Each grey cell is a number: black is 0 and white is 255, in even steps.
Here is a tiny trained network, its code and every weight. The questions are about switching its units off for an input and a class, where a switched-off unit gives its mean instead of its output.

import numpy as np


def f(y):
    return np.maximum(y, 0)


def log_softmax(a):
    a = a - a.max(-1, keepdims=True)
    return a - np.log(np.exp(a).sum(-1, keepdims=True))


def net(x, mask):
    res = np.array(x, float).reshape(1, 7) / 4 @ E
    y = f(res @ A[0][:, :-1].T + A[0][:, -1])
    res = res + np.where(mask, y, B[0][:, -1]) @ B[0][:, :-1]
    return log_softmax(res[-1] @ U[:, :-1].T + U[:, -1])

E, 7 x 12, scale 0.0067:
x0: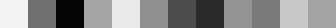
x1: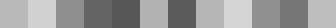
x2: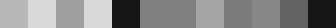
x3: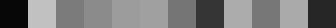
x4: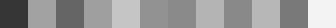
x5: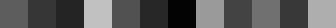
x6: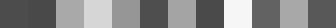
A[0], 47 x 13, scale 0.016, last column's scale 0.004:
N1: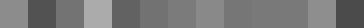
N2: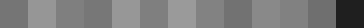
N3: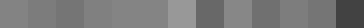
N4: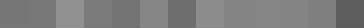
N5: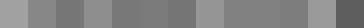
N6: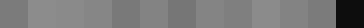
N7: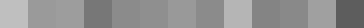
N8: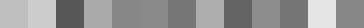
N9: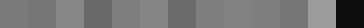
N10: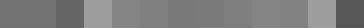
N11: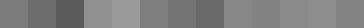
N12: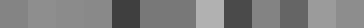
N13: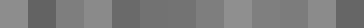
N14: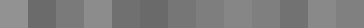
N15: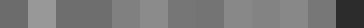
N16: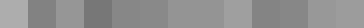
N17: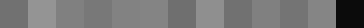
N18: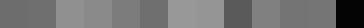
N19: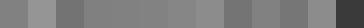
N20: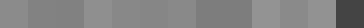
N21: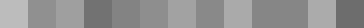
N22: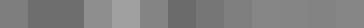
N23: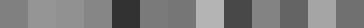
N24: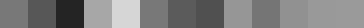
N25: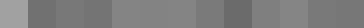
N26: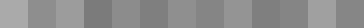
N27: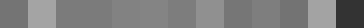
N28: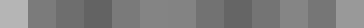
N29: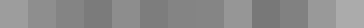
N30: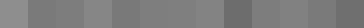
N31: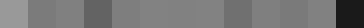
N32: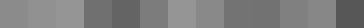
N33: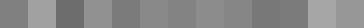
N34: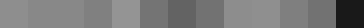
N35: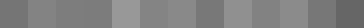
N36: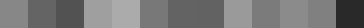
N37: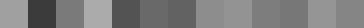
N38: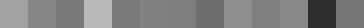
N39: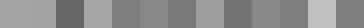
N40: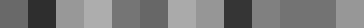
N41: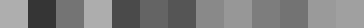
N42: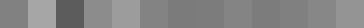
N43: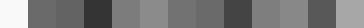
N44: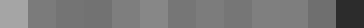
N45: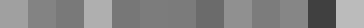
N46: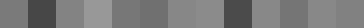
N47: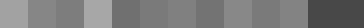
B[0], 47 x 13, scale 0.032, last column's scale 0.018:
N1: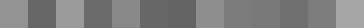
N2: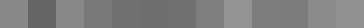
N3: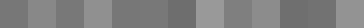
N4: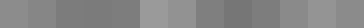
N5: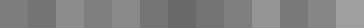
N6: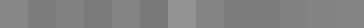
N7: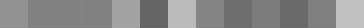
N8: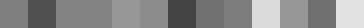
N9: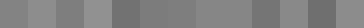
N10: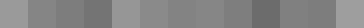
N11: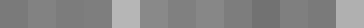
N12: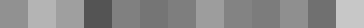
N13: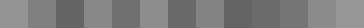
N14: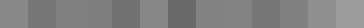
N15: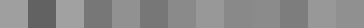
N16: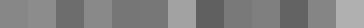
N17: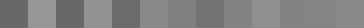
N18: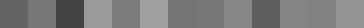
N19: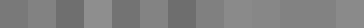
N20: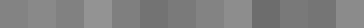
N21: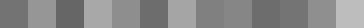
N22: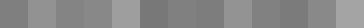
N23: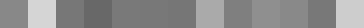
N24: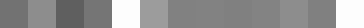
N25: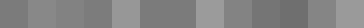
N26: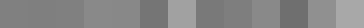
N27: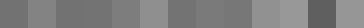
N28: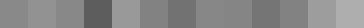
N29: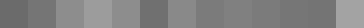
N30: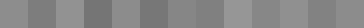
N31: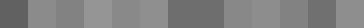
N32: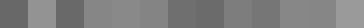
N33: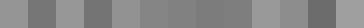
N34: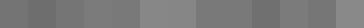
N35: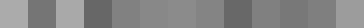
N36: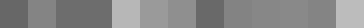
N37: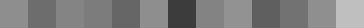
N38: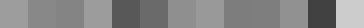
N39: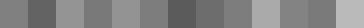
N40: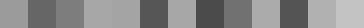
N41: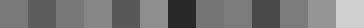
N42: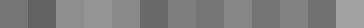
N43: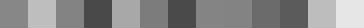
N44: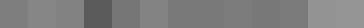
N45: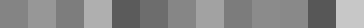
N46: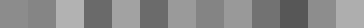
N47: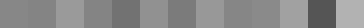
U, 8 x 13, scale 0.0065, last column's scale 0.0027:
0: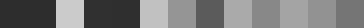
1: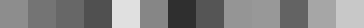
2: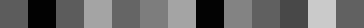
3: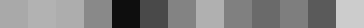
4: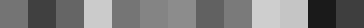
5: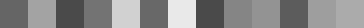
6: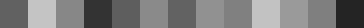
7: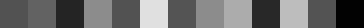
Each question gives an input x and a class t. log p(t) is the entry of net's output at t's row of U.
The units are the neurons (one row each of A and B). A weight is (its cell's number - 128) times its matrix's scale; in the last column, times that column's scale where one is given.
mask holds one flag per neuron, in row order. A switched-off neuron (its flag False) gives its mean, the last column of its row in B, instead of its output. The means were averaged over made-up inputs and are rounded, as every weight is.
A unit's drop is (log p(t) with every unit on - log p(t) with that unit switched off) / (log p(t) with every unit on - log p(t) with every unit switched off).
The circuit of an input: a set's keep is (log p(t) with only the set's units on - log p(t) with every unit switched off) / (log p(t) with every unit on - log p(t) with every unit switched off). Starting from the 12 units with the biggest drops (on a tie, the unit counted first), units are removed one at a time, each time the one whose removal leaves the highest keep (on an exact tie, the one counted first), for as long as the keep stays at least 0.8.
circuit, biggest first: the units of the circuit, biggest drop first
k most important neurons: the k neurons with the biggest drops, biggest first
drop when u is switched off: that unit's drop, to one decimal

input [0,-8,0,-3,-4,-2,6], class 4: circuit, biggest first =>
[N43, N38, N45]
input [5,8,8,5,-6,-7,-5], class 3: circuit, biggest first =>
[N38]
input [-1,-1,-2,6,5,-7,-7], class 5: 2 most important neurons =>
[N41, N8]
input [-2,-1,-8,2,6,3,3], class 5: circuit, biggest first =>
[N8, N41]
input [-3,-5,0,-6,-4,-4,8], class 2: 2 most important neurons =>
[N40, N23]
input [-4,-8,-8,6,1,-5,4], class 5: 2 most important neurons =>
[N8, N41]
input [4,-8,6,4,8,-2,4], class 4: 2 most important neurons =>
[N43, N38]
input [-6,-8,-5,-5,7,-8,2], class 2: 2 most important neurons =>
[N24, N23]
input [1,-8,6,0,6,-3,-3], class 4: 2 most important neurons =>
[N43, N24]
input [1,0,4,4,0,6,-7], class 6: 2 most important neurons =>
[N24, N23]
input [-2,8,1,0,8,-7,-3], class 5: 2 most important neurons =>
[N7, N21]
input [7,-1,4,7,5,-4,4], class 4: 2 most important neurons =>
[N43, N38]
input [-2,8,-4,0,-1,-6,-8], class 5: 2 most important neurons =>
[N21, N7]
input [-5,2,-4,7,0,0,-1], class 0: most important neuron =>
[N24]
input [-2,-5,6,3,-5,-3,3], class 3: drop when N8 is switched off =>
0.3
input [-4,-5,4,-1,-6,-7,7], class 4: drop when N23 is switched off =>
0.2
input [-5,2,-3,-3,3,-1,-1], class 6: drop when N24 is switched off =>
0.3
